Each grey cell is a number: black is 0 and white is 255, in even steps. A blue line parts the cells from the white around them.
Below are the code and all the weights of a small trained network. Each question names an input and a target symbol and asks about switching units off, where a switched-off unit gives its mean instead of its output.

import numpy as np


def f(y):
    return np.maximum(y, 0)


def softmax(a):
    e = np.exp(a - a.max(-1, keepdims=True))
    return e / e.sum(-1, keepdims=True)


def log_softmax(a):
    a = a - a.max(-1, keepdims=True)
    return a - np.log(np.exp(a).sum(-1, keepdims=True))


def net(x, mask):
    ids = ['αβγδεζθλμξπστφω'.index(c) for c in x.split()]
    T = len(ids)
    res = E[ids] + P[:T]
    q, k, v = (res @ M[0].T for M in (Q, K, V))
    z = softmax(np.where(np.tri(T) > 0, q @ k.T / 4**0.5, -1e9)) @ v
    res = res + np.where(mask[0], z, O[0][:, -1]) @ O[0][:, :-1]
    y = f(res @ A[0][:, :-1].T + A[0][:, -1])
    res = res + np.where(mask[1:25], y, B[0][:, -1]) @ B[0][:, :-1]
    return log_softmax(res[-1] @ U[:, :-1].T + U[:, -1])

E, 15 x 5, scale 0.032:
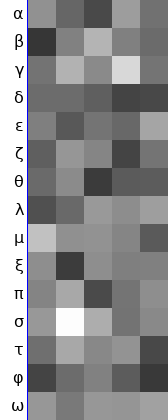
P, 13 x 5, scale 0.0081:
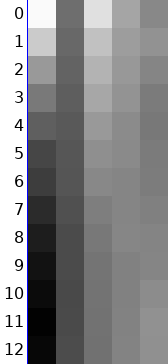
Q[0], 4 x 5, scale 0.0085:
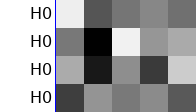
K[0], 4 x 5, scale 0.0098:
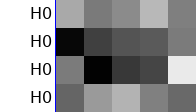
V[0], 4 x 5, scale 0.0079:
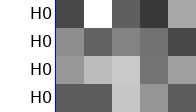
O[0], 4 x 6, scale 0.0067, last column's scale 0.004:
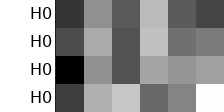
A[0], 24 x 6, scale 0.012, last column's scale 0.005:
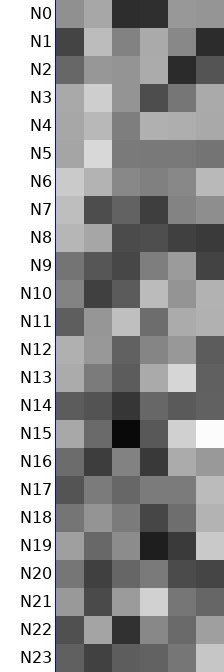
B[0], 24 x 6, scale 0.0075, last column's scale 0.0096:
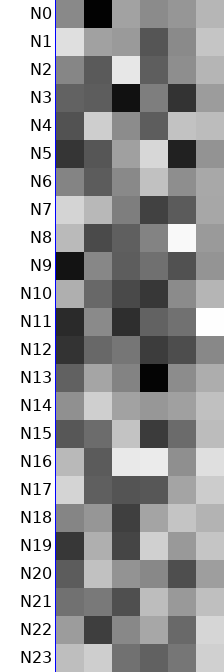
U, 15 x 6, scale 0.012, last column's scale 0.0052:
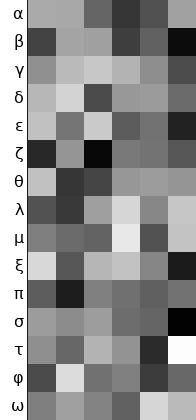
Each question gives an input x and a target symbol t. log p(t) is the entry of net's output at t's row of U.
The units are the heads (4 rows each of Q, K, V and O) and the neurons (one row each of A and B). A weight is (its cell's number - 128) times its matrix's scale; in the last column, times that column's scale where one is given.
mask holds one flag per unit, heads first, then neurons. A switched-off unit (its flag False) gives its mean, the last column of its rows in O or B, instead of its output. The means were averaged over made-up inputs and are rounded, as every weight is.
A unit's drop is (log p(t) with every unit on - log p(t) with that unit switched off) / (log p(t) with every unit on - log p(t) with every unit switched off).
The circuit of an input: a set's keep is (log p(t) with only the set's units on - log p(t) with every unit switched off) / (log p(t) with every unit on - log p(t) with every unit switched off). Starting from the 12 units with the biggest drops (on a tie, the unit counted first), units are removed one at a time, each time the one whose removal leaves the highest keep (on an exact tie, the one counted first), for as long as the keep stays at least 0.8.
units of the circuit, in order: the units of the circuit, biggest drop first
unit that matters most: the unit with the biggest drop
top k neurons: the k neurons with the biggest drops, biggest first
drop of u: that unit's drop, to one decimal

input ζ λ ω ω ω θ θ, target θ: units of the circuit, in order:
[N0; N8]
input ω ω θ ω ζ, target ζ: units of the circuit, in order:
[N19; N3]
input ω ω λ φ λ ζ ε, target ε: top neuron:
[N16]
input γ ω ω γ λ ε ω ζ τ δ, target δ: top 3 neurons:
[N23; N19; N14]
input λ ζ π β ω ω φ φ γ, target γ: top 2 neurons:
[N1; N2]
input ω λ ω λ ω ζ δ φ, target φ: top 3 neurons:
[N19; N20; N23]
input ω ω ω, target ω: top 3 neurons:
[N13; N4; N22]
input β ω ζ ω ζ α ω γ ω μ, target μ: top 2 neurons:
[N19; N3]
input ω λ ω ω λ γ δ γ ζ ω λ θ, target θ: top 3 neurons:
[N0; N22; N17]
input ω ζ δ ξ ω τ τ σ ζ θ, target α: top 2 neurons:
[N23; N1]
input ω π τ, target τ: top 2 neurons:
[N2; N5]
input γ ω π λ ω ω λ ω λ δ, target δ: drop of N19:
0.3
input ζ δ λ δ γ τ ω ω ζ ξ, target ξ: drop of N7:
0.1
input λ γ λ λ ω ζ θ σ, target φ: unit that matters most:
N5
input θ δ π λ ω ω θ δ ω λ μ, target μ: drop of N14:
0.0
